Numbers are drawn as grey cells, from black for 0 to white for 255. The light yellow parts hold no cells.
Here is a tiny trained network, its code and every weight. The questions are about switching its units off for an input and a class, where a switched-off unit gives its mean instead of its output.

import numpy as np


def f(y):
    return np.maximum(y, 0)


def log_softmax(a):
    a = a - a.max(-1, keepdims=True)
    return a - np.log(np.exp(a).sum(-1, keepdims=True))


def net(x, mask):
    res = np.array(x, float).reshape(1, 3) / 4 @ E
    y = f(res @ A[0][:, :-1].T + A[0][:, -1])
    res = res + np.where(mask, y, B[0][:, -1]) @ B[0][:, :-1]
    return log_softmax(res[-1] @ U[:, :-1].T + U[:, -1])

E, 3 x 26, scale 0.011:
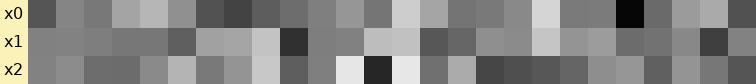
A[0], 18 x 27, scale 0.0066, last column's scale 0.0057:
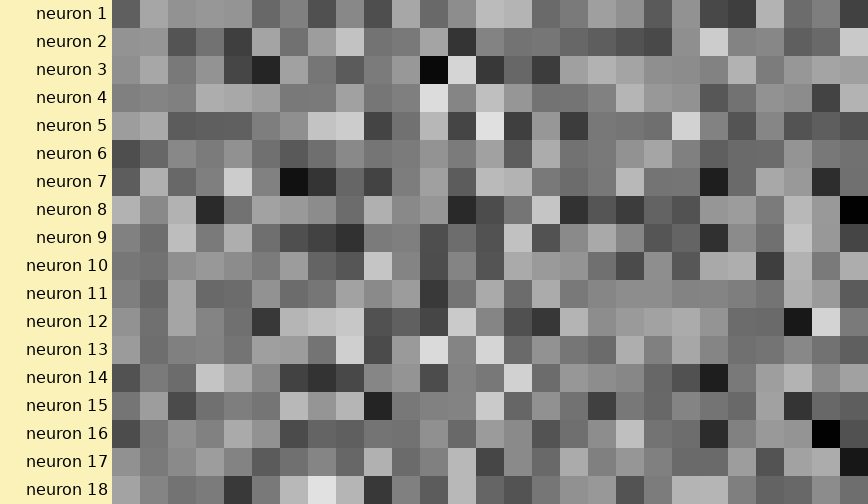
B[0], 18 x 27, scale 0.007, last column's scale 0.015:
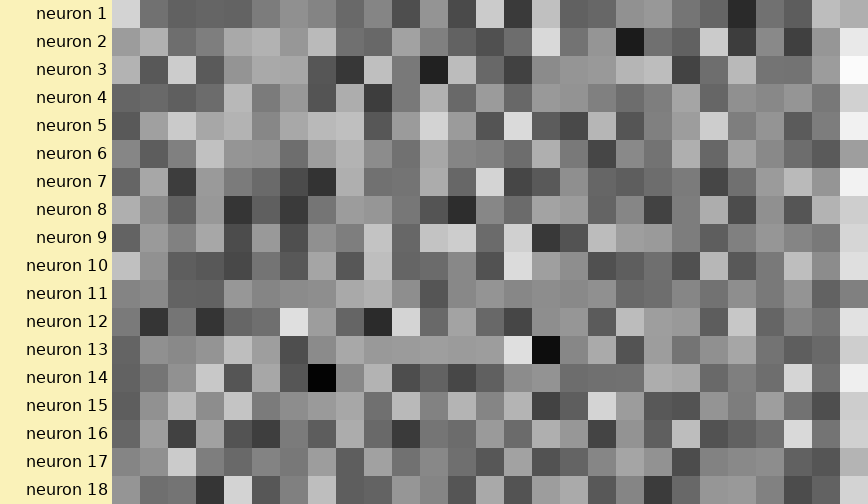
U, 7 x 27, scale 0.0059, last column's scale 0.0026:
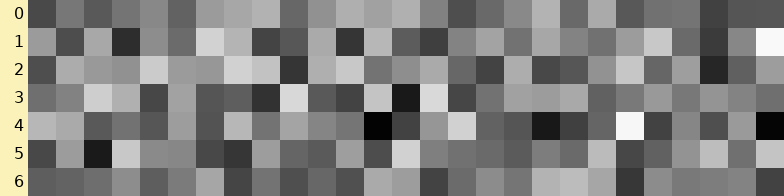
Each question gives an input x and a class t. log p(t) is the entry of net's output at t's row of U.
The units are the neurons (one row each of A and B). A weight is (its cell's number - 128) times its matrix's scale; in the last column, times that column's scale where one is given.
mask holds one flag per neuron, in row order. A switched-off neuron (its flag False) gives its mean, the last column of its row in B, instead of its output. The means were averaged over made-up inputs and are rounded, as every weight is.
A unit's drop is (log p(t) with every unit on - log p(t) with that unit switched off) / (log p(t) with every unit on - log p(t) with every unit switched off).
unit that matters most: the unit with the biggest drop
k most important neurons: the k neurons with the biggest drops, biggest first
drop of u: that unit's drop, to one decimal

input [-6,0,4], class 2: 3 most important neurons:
[neuron 5; neuron 10; neuron 14]
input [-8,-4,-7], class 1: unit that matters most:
neuron 18
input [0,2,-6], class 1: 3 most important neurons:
[neuron 12; neuron 13; neuron 3]
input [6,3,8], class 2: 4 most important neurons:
[neuron 5; neuron 15; neuron 13; neuron 14]
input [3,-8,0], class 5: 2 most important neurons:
[neuron 3; neuron 7]
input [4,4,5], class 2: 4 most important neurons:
[neuron 5; neuron 15; neuron 14; neuron 13]
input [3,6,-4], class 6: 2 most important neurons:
[neuron 2; neuron 18]
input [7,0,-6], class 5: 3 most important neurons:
[neuron 7; neuron 16; neuron 1]
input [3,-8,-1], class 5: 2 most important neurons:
[neuron 3; neuron 7]
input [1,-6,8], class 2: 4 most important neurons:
[neuron 5; neuron 10; neuron 14; neuron 13]
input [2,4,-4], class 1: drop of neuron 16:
0.2
